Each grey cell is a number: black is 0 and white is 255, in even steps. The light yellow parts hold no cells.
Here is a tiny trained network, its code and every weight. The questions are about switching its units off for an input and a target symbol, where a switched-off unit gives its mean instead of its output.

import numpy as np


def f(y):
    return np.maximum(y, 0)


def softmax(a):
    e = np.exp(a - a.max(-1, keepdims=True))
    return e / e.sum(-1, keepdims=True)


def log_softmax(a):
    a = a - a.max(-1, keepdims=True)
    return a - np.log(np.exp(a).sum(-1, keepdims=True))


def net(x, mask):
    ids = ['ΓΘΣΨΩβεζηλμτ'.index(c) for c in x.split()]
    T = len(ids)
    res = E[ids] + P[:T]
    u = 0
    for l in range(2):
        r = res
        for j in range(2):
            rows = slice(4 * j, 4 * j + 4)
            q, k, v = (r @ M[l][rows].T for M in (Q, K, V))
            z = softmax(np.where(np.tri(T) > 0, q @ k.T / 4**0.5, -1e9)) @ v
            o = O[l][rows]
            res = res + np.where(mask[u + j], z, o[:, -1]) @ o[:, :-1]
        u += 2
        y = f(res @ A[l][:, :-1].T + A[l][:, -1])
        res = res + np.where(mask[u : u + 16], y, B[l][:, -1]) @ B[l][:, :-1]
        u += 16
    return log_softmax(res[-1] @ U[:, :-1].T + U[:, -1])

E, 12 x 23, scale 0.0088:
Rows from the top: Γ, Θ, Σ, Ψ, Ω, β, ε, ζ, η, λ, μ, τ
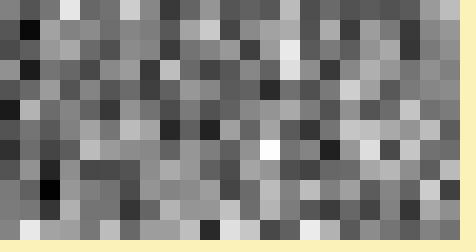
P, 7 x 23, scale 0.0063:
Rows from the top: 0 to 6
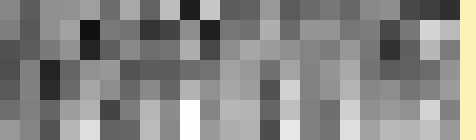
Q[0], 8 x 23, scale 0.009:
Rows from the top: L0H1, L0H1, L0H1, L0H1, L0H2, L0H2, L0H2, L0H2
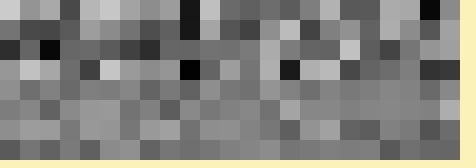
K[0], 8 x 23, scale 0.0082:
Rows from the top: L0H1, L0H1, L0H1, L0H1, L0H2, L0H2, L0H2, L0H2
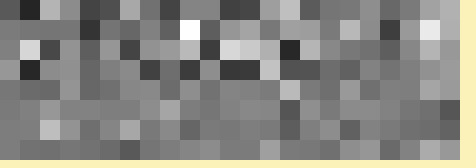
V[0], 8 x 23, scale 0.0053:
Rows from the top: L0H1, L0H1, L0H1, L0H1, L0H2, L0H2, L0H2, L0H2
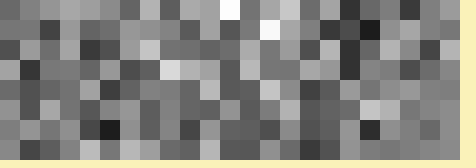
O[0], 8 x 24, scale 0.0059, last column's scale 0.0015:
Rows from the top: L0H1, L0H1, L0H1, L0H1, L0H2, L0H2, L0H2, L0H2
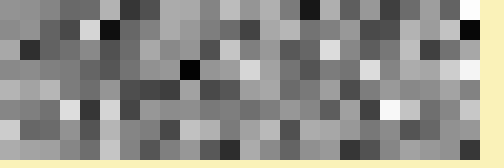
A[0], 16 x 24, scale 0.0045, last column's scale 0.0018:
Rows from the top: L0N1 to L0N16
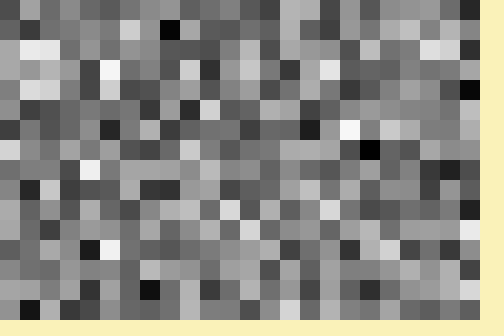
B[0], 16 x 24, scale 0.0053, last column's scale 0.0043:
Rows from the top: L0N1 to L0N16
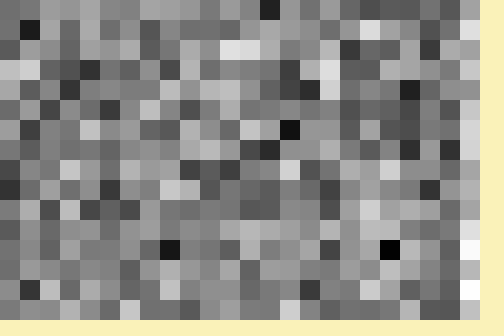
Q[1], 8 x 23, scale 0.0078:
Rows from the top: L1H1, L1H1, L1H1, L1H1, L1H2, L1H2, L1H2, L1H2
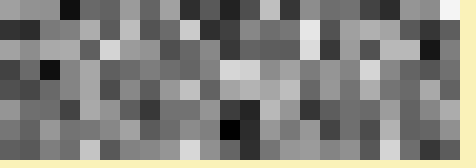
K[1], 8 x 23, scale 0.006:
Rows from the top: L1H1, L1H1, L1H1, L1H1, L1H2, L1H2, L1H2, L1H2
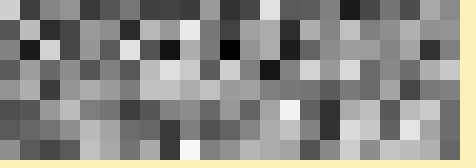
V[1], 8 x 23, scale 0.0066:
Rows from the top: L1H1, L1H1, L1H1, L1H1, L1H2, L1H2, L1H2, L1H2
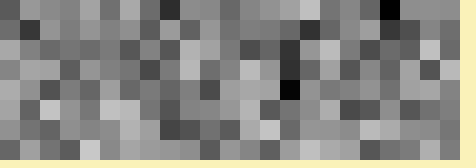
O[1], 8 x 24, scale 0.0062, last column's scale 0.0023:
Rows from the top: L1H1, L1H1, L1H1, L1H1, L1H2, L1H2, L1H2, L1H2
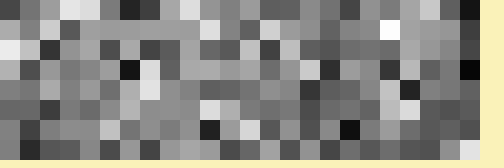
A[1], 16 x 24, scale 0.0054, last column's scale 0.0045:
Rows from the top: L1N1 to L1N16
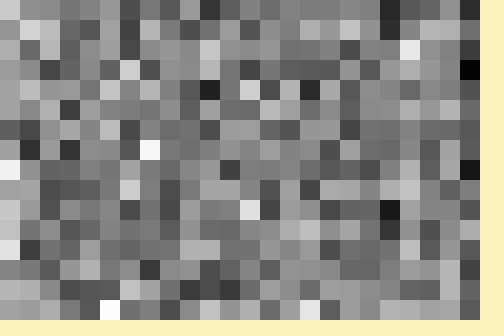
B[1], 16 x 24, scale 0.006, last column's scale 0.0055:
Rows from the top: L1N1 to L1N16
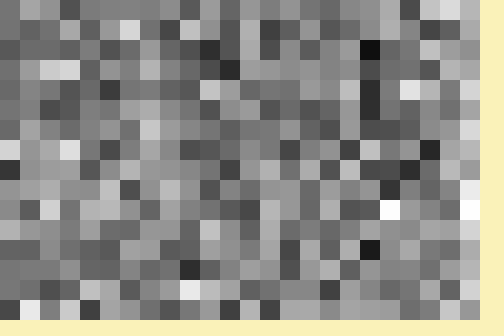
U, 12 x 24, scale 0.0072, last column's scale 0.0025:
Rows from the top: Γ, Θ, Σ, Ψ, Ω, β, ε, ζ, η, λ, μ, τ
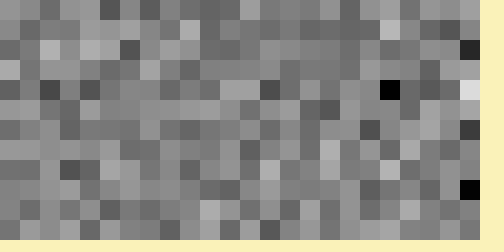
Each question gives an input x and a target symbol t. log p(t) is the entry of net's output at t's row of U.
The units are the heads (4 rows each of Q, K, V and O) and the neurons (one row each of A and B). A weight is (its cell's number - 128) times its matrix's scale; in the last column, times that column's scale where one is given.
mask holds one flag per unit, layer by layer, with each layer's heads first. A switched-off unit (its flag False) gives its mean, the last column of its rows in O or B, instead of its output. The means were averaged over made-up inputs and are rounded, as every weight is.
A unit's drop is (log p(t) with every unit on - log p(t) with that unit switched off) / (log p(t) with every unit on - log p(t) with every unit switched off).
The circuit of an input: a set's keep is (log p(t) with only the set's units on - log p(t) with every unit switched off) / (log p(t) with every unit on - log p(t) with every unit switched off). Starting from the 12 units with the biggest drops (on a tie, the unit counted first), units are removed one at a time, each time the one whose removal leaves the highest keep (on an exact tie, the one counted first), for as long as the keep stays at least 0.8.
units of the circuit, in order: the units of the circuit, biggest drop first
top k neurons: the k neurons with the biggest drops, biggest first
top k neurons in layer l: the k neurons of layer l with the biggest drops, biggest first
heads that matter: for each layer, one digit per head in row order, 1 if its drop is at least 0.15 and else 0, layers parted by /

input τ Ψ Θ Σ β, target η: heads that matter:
01 / 10
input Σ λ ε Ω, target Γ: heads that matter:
10 / 10
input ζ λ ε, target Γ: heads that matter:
10 / 10
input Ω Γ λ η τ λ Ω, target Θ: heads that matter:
10 / 11
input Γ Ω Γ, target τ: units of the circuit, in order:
(L1N16, L1H1, L1H2, L0H2)
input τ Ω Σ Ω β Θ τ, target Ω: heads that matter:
01 / 10
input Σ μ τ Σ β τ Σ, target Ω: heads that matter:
01 / 10
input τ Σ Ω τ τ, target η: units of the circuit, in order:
(L0H2, L1H1, L0N9)
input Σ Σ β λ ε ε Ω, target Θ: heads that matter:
10 / 01
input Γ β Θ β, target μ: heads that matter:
10 / 11
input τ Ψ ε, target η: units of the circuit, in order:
(L0H2, L1H1)
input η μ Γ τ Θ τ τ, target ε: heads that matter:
10 / 01
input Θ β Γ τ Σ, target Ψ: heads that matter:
11 / 11
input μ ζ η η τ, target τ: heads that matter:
11 / 11
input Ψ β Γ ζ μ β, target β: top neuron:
(L1N15)
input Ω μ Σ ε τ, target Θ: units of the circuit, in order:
(L1N11, L1H2, L1H1, L0N4)
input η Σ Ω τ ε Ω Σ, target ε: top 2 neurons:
(L1N5, L1N11)
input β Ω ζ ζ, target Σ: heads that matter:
10 / 11
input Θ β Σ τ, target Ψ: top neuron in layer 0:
(L0N13)
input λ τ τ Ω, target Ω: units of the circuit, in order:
(L0H2, L1N11)
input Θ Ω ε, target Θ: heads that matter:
10 / 01
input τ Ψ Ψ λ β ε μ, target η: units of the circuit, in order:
(L1H1, L0H2, L0N9)
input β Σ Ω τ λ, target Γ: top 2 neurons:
(L1N11, L0N11)
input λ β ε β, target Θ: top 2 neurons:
(L0N7, L0N8)
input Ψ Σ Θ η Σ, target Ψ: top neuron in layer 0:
(L0N7)
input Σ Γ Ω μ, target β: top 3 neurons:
(L1N15, L0N15, L0N13)
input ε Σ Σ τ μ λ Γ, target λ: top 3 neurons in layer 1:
(L1N11, L1N4, L1N9)
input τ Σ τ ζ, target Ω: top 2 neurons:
(L1N11, L0N15)
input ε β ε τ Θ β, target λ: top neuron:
(L1N11)
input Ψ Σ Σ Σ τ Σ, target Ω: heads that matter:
11 / 10
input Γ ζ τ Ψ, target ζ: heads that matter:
11 / 11
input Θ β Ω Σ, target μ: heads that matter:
10 / 11
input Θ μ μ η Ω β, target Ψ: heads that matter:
10 / 10
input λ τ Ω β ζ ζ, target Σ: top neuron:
(L0N3)
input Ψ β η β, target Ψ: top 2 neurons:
(L1N8, L0N7)
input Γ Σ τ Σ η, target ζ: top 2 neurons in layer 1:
(L1N11, L1N10)
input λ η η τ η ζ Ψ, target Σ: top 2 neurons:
(L0N3, L1N11)
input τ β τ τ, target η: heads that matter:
11 / 10
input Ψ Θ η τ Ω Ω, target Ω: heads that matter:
11 / 11
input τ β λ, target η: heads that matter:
01 / 10
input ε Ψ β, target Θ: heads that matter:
11 / 01
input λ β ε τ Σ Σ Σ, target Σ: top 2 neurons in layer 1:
(L1N11, L1N7)
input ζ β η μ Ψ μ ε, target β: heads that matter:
10 / 11
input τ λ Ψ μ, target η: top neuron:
(L0N9)
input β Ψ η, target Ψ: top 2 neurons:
(L1N8, L0N7)
